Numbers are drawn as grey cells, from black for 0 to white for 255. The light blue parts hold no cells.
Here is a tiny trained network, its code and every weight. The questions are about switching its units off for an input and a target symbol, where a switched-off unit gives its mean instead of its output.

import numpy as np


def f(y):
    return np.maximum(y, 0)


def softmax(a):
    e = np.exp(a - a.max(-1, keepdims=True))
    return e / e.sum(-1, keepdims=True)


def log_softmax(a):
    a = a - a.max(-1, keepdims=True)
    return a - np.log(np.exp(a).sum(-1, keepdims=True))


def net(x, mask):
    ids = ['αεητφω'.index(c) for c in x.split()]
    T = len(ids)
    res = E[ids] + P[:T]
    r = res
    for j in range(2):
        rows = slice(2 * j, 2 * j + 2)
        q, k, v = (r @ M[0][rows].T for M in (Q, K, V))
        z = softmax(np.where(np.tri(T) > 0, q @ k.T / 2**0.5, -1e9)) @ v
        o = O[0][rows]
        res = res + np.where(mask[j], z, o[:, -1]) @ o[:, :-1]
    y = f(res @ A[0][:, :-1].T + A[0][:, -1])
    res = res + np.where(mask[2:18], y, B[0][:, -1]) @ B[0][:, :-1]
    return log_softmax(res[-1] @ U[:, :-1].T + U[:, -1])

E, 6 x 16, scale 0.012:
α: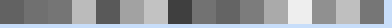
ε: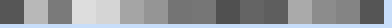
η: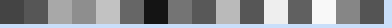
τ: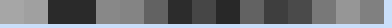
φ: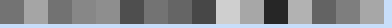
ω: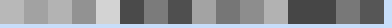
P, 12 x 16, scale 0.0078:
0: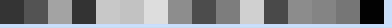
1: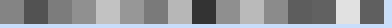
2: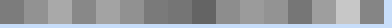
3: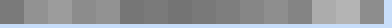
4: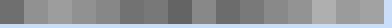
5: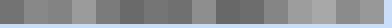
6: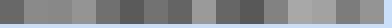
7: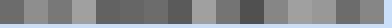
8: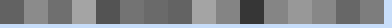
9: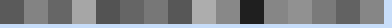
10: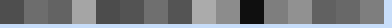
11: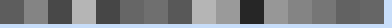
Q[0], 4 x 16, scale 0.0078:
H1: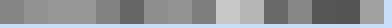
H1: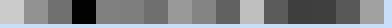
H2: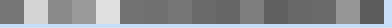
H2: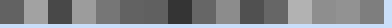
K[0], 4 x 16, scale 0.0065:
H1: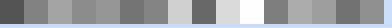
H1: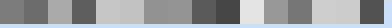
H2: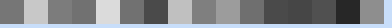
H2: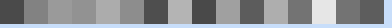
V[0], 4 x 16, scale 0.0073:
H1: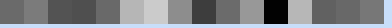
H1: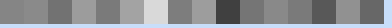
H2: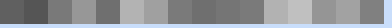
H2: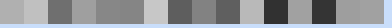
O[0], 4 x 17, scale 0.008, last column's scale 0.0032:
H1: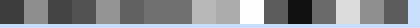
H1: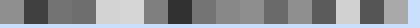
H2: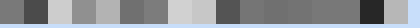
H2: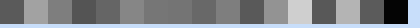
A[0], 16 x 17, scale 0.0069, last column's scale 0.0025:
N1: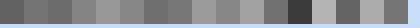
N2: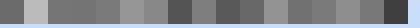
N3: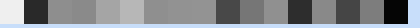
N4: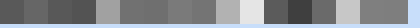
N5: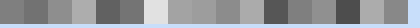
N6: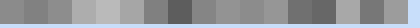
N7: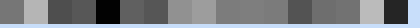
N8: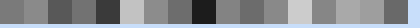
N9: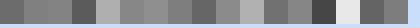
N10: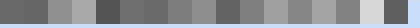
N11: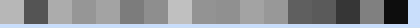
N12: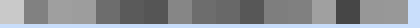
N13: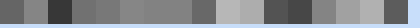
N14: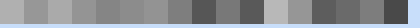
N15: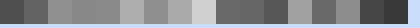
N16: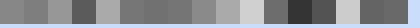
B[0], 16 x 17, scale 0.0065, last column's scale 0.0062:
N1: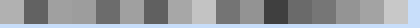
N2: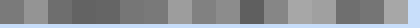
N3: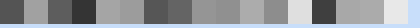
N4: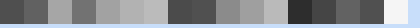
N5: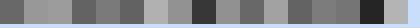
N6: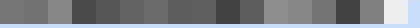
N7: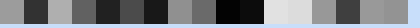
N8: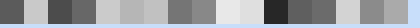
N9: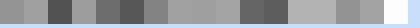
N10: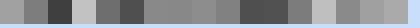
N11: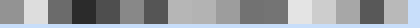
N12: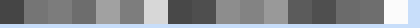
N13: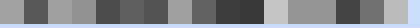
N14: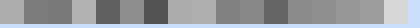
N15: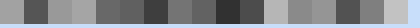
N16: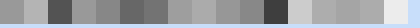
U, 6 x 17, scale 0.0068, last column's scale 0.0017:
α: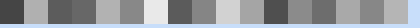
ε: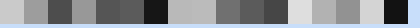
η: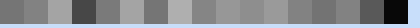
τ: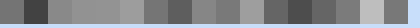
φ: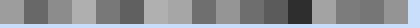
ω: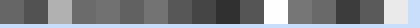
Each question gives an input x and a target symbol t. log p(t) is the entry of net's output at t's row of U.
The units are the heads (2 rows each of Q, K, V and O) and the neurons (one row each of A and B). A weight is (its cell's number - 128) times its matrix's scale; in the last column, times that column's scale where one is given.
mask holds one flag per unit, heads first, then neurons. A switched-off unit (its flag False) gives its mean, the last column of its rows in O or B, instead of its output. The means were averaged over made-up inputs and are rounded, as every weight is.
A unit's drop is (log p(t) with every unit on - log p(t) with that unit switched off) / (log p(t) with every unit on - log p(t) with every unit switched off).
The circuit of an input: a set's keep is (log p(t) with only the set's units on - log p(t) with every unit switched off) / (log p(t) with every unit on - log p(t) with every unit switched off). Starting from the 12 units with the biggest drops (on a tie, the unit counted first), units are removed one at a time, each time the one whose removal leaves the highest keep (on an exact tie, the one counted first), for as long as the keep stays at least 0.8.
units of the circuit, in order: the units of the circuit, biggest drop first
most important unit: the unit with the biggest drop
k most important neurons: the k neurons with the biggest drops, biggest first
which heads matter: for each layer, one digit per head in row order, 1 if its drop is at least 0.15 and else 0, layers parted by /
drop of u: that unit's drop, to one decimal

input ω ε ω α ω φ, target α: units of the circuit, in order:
[H2; N8]
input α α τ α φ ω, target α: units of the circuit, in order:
[H1; H2]
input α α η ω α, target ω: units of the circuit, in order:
[H1; N16]
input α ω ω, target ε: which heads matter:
00
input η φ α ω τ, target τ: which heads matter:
01
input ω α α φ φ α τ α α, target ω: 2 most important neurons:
[N15; N16]
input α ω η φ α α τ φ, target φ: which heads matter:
11
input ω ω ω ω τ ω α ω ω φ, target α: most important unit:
N8
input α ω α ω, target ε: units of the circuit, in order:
[N4; N16]
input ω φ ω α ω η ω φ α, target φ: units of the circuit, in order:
[H2; N5]
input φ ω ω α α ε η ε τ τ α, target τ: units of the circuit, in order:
[H1; H2]
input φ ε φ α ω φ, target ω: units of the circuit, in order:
[H1; N4; N13]
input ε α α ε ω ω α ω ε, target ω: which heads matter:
00
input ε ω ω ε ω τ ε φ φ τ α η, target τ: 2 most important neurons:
[N1; N9]
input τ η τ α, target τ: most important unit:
H2
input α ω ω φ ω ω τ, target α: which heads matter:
11
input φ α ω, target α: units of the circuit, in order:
[H1; N4; N16]
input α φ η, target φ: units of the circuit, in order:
[H1; N3; H2]
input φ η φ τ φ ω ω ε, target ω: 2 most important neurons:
[N16; N9]
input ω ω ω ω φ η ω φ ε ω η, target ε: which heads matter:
01
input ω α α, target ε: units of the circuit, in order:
[N4]
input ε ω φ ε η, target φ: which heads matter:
10
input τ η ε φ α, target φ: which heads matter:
11
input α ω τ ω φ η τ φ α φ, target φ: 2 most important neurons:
[N5; N1]
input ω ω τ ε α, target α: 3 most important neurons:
[N8; N13; N14]
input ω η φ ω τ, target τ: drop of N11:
0.1
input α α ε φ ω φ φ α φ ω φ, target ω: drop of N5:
0.0
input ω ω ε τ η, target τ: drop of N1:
0.2
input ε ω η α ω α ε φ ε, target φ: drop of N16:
0.1
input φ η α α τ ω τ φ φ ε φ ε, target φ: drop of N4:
0.0
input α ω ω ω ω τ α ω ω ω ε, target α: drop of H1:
0.2
